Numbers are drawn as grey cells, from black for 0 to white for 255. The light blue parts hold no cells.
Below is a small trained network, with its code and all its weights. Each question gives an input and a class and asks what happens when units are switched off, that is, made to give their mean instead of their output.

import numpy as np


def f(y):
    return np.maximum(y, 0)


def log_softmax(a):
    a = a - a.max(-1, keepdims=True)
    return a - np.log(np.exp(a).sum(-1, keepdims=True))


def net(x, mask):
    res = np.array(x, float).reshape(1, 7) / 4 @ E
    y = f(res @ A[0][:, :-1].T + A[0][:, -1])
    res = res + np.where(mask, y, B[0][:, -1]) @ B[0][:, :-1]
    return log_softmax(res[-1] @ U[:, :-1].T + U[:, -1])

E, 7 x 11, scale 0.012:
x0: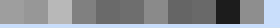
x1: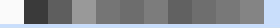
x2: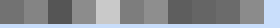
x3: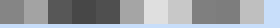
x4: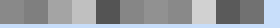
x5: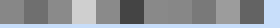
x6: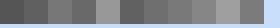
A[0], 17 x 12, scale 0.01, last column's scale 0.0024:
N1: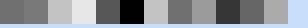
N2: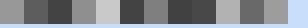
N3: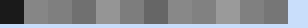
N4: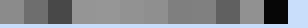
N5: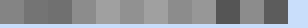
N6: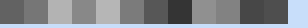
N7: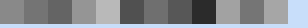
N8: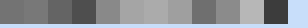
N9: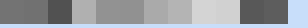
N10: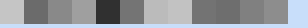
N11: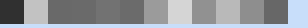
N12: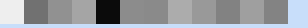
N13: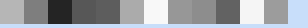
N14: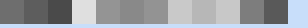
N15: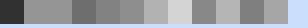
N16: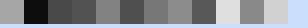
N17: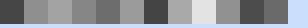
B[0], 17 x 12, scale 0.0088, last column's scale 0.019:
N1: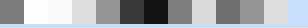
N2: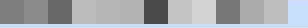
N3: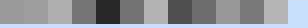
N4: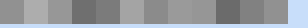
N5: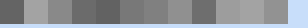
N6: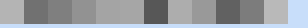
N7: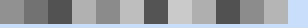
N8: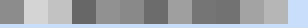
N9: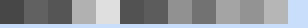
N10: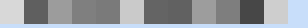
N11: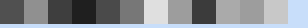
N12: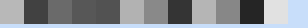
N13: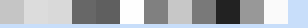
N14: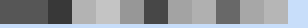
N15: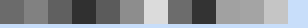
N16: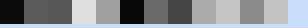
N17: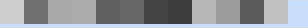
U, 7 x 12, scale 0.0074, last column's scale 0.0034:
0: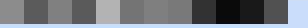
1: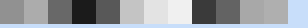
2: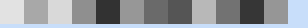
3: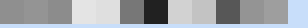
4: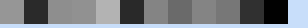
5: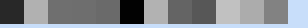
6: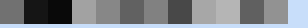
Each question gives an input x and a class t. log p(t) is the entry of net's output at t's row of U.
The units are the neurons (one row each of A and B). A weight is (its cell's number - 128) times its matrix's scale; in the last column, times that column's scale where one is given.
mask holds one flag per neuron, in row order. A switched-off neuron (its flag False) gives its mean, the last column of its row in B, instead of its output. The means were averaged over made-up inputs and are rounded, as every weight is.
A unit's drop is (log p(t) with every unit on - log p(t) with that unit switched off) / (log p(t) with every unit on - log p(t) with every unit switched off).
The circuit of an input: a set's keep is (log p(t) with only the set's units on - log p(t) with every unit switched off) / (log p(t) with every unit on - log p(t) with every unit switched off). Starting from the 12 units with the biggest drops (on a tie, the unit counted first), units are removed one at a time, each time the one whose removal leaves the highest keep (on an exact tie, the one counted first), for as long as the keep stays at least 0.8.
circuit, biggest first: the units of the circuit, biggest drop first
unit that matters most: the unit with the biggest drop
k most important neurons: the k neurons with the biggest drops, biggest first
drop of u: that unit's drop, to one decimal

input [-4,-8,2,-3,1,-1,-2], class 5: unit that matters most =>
N13
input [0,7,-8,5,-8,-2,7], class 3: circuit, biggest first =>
N16, N13
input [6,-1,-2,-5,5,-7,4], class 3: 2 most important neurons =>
N12, N3
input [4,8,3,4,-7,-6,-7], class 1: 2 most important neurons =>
N1, N17
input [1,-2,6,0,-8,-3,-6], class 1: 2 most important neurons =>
N1, N16
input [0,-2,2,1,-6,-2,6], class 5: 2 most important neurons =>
N13, N16
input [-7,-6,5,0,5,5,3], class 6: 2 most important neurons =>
N14, N17
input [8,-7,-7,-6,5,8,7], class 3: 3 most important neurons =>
N1, N12, N6
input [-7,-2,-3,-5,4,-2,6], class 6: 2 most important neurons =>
N13, N1
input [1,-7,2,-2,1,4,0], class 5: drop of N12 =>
0.3
